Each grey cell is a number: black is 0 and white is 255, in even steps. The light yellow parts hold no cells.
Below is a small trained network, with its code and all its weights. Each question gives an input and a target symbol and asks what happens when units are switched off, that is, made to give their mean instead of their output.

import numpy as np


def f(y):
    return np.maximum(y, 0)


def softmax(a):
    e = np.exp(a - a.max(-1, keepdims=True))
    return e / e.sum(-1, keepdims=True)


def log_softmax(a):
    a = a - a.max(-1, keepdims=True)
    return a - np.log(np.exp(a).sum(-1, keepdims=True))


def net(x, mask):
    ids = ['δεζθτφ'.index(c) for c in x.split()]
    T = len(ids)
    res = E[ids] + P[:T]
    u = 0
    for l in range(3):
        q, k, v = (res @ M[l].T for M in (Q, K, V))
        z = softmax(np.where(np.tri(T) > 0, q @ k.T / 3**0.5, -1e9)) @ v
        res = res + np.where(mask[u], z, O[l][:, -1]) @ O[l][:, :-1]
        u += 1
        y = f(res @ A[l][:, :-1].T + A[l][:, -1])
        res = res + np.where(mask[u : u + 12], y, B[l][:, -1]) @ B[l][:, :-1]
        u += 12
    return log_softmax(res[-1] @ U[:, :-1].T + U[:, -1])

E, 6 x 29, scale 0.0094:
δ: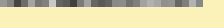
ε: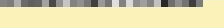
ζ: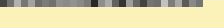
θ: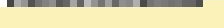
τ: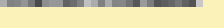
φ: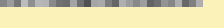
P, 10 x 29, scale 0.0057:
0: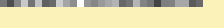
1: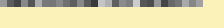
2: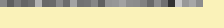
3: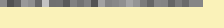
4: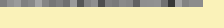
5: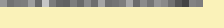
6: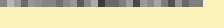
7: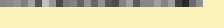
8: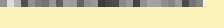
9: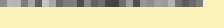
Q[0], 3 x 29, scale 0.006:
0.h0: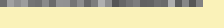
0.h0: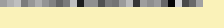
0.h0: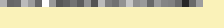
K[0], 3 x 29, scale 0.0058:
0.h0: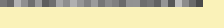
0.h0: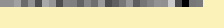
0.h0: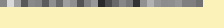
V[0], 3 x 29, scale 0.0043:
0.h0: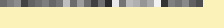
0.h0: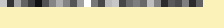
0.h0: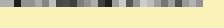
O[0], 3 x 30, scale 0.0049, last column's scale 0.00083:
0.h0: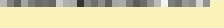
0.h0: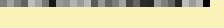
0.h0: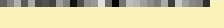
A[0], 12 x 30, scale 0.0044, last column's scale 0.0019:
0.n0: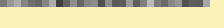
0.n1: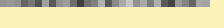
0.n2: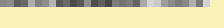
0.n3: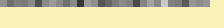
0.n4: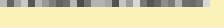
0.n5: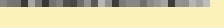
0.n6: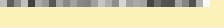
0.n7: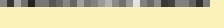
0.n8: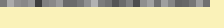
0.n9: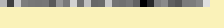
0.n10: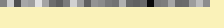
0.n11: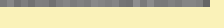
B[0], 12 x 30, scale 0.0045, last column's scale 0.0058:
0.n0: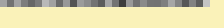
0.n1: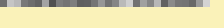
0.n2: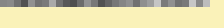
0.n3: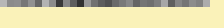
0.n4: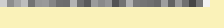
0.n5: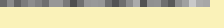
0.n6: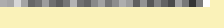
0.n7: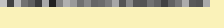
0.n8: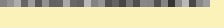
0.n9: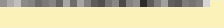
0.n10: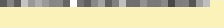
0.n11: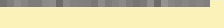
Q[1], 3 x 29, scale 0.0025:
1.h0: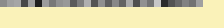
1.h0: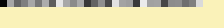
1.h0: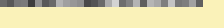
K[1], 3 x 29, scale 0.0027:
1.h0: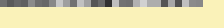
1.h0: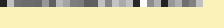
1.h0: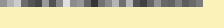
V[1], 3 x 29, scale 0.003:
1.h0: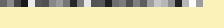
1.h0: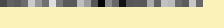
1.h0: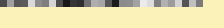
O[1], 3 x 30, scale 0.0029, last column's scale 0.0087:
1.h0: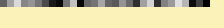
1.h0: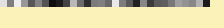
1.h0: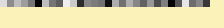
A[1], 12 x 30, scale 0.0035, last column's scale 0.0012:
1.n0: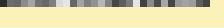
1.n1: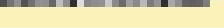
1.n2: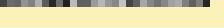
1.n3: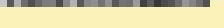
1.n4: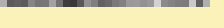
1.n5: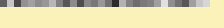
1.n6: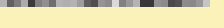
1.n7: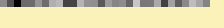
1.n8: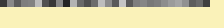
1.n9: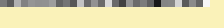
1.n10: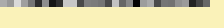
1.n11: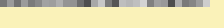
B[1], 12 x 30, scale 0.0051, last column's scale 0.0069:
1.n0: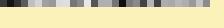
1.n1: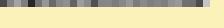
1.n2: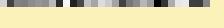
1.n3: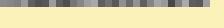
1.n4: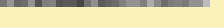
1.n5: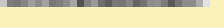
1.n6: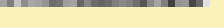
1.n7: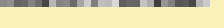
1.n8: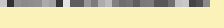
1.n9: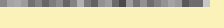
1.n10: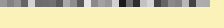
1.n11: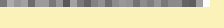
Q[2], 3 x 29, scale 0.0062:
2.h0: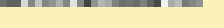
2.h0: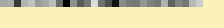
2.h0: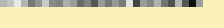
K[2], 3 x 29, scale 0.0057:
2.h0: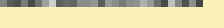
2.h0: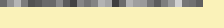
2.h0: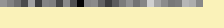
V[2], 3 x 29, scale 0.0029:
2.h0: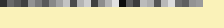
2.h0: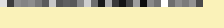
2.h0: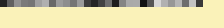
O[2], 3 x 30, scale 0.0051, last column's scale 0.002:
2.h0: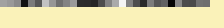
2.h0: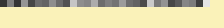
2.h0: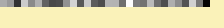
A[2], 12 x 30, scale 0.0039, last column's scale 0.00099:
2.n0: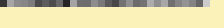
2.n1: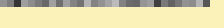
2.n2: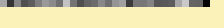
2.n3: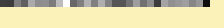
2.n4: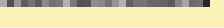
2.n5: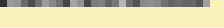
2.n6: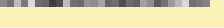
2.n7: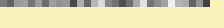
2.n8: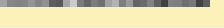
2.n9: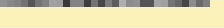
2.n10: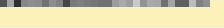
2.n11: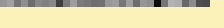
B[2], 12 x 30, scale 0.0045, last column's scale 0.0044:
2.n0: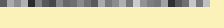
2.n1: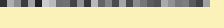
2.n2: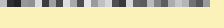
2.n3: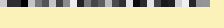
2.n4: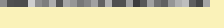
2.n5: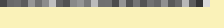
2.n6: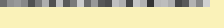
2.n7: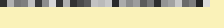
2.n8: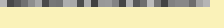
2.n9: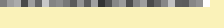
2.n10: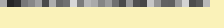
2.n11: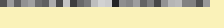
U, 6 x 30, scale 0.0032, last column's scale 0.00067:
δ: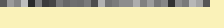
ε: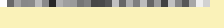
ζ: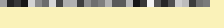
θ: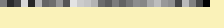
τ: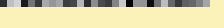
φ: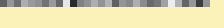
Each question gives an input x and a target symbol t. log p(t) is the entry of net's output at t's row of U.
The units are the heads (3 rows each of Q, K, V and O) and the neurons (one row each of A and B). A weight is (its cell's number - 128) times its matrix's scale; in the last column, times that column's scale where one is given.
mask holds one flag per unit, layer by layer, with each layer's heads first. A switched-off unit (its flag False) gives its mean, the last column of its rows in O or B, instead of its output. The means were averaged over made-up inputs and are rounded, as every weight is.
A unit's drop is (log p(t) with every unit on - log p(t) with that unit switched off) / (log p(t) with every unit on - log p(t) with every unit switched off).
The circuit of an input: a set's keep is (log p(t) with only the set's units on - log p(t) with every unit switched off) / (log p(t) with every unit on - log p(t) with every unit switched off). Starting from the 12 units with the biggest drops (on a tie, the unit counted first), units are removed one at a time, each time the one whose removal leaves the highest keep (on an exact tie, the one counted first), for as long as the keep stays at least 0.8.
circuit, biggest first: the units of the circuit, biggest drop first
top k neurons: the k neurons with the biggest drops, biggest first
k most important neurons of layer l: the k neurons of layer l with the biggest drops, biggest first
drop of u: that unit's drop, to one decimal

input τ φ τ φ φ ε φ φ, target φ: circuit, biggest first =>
(0.h0, 2.h0, 2.n7)
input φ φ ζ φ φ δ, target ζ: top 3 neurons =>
(2.n10, 0.n2, 1.n4)
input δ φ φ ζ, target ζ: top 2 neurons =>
(1.n0, 2.n3)
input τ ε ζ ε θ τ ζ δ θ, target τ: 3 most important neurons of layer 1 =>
(1.n7, 1.n5, 1.n3)
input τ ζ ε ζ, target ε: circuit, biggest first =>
(0.h0, 2.h0, 2.n7)
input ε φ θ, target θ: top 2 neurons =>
(0.n4, 1.n3)
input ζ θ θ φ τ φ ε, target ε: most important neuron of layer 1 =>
(1.n9)
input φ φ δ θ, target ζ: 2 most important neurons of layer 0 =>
(0.n7, 0.n6)
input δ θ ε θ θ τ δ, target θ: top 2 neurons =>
(0.n6, 1.n6)
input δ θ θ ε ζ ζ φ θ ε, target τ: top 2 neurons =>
(1.n10, 0.n1)
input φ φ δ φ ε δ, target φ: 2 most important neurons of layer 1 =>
(1.n6, 1.n11)
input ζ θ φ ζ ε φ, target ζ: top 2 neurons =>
(0.n10, 2.n8)
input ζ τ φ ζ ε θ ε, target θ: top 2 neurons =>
(1.n1, 0.n3)
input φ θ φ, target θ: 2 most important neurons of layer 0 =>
(0.n10, 0.n4)
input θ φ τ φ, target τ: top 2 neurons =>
(1.n7, 0.n10)
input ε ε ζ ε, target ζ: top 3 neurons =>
(0.n6, 2.n8, 2.n10)
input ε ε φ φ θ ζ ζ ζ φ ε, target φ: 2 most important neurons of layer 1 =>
(1.n5, 1.n1)
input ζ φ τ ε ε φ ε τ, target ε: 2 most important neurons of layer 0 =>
(0.n1, 0.n10)
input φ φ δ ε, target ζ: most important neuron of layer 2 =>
(2.n4)
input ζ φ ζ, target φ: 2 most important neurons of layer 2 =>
(2.n7, 2.n11)
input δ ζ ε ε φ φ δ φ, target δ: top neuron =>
(2.n0)
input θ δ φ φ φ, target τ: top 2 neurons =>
(1.n7, 0.n6)
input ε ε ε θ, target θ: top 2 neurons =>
(1.n6, 0.n3)
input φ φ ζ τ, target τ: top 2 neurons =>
(1.n7, 0.n4)
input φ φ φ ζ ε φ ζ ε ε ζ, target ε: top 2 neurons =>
(2.n7, 2.n5)
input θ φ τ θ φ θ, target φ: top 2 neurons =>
(1.n5, 0.n10)
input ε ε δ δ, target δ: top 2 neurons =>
(2.n0, 0.n5)
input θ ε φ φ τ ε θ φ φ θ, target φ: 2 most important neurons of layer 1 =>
(1.n5, 1.n9)
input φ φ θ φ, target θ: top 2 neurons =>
(1.n11, 0.n10)
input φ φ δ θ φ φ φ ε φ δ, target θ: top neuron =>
(2.n10)
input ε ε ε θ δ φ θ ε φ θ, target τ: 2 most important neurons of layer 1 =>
(1.n7, 1.n4)
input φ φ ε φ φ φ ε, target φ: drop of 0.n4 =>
0.1
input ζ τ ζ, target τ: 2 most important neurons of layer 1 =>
(1.n7, 1.n9)
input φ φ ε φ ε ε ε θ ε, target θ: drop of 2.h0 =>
0.8
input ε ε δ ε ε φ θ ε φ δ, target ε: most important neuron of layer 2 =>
(2.n6)
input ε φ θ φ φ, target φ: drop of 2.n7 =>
0.5
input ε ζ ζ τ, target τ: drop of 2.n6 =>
-0.1
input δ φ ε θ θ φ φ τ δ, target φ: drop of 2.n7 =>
0.5
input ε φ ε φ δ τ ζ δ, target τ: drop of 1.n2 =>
0.0
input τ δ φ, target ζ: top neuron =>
(0.n6)
